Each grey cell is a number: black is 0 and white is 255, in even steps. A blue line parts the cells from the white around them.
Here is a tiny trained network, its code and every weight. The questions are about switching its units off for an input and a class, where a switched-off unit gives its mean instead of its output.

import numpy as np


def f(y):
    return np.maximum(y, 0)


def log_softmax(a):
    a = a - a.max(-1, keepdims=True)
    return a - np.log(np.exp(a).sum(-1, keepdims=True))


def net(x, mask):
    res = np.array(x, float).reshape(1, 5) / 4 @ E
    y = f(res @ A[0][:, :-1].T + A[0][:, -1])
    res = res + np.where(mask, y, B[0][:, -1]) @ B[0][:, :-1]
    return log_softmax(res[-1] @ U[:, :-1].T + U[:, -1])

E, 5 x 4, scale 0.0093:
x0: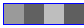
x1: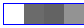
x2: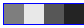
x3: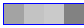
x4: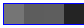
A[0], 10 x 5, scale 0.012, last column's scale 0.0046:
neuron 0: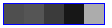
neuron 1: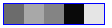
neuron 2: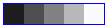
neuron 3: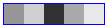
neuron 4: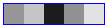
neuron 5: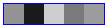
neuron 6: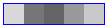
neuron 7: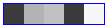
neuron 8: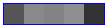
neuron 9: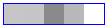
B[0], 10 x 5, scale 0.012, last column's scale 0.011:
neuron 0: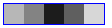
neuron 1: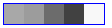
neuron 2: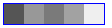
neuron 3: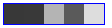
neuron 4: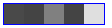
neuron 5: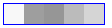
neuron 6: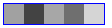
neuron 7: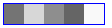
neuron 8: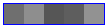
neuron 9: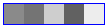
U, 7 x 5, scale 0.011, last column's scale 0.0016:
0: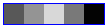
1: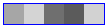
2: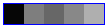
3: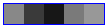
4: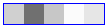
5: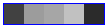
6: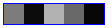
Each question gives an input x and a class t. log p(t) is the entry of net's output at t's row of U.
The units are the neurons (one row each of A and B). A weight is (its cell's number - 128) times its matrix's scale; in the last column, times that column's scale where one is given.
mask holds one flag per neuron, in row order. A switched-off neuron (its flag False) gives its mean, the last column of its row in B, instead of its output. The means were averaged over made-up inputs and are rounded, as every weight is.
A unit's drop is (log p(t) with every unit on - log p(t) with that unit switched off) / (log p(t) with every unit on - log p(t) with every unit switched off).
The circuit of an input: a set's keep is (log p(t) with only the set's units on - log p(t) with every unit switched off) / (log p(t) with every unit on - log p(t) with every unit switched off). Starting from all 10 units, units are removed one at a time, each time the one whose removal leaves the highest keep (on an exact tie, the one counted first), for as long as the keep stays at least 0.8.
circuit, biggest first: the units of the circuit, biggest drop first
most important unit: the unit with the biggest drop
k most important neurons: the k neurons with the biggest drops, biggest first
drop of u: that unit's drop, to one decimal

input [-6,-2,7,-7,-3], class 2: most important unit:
neuron 3
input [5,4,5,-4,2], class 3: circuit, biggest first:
(neuron 7; neuron 0)
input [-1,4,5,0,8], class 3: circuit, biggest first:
(neuron 0; neuron 4)
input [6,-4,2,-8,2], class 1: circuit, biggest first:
(neuron 4; neuron 3)
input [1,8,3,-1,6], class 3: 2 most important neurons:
(neuron 0; neuron 9)
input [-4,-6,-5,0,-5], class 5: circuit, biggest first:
(neuron 4; neuron 2)
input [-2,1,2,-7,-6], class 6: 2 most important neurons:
(neuron 7; neuron 3)
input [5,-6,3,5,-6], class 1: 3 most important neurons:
(neuron 3; neuron 7; neuron 4)
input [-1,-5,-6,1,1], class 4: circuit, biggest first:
(neuron 5; neuron 4)
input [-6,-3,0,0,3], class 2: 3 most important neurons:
(neuron 5; neuron 6; neuron 2)
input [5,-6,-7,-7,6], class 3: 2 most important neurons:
(neuron 0; neuron 9)
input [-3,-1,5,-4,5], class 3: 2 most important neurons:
(neuron 0; neuron 4)
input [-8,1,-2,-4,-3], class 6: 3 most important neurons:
(neuron 7; neuron 3; neuron 4)
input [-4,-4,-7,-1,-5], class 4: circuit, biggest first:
(neuron 4)
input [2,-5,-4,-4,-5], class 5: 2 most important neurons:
(neuron 2; neuron 6)
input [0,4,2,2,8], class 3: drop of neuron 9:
0.2
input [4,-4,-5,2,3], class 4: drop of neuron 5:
0.3
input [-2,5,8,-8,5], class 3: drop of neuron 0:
0.3
